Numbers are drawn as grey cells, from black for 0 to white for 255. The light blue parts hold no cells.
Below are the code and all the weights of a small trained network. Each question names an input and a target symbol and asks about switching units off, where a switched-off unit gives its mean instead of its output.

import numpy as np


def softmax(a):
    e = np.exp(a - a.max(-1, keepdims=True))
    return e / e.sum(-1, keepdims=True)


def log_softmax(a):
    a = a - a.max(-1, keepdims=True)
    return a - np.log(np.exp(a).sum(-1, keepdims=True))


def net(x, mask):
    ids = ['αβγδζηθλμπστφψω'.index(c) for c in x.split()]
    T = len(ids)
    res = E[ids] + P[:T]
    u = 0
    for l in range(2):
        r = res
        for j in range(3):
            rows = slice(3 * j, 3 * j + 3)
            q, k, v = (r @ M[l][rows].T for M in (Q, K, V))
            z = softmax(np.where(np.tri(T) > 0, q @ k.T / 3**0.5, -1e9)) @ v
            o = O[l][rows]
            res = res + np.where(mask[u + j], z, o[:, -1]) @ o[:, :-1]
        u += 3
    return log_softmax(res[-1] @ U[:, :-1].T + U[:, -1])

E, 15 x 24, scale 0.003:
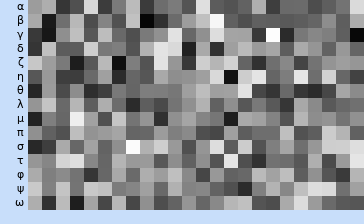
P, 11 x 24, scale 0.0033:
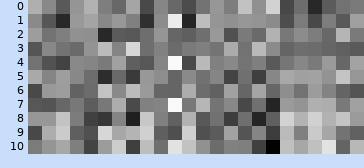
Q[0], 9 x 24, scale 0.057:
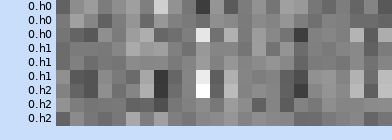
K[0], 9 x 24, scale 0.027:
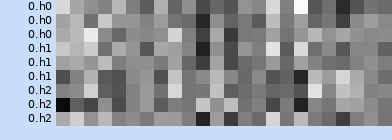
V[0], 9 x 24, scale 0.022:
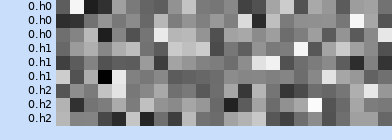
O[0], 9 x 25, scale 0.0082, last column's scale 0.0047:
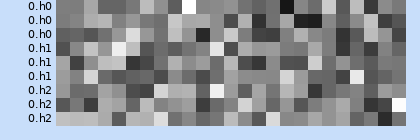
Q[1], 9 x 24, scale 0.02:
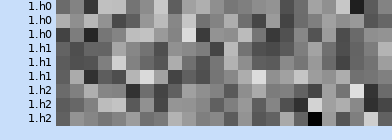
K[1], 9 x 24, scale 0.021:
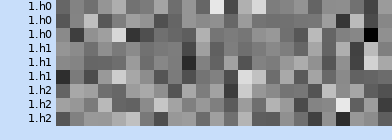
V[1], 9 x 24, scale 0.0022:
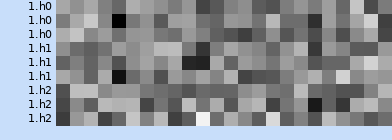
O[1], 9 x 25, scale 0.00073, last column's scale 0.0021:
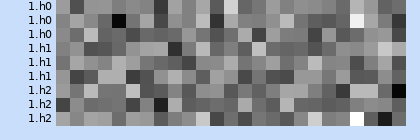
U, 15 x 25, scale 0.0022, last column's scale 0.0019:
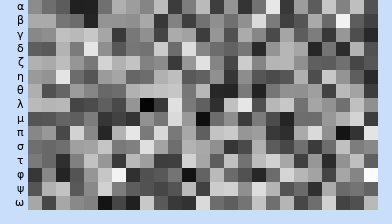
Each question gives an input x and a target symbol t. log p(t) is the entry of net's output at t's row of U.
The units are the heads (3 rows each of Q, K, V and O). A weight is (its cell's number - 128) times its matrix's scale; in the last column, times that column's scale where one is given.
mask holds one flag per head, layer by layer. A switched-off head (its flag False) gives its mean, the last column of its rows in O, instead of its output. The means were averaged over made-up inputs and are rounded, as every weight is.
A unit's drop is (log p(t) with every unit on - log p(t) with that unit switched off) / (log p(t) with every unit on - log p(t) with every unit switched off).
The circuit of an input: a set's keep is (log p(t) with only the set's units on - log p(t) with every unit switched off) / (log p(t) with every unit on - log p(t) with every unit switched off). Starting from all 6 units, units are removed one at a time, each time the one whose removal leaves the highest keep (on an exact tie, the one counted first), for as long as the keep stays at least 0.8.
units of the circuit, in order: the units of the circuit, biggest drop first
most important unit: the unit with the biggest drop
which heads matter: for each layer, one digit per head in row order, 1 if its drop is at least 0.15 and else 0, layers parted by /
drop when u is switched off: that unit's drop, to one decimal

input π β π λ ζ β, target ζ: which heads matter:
001 / 000
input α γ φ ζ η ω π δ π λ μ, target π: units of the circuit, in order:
[0.h2; 0.h0]
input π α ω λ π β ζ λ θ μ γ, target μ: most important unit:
0.h2
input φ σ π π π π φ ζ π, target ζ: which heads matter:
001 / 000
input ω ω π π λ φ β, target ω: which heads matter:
010 / 000
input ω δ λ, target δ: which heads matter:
110 / 000
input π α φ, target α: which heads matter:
110 / 000
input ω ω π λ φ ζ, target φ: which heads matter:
001 / 000
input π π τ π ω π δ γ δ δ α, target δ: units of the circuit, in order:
[0.h1; 0.h0]
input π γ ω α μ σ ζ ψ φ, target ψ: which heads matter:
010 / 000
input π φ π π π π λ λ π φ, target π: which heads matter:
101 / 000
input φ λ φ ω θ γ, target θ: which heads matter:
010 / 000
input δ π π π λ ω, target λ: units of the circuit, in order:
[0.h0; 0.h2]
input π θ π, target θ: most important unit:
0.h1
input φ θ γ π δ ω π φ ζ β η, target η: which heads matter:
101 / 000
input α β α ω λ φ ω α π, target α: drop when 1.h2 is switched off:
0.0
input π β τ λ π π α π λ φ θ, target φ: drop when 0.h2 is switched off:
0.7
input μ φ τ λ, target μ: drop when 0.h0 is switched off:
0.1
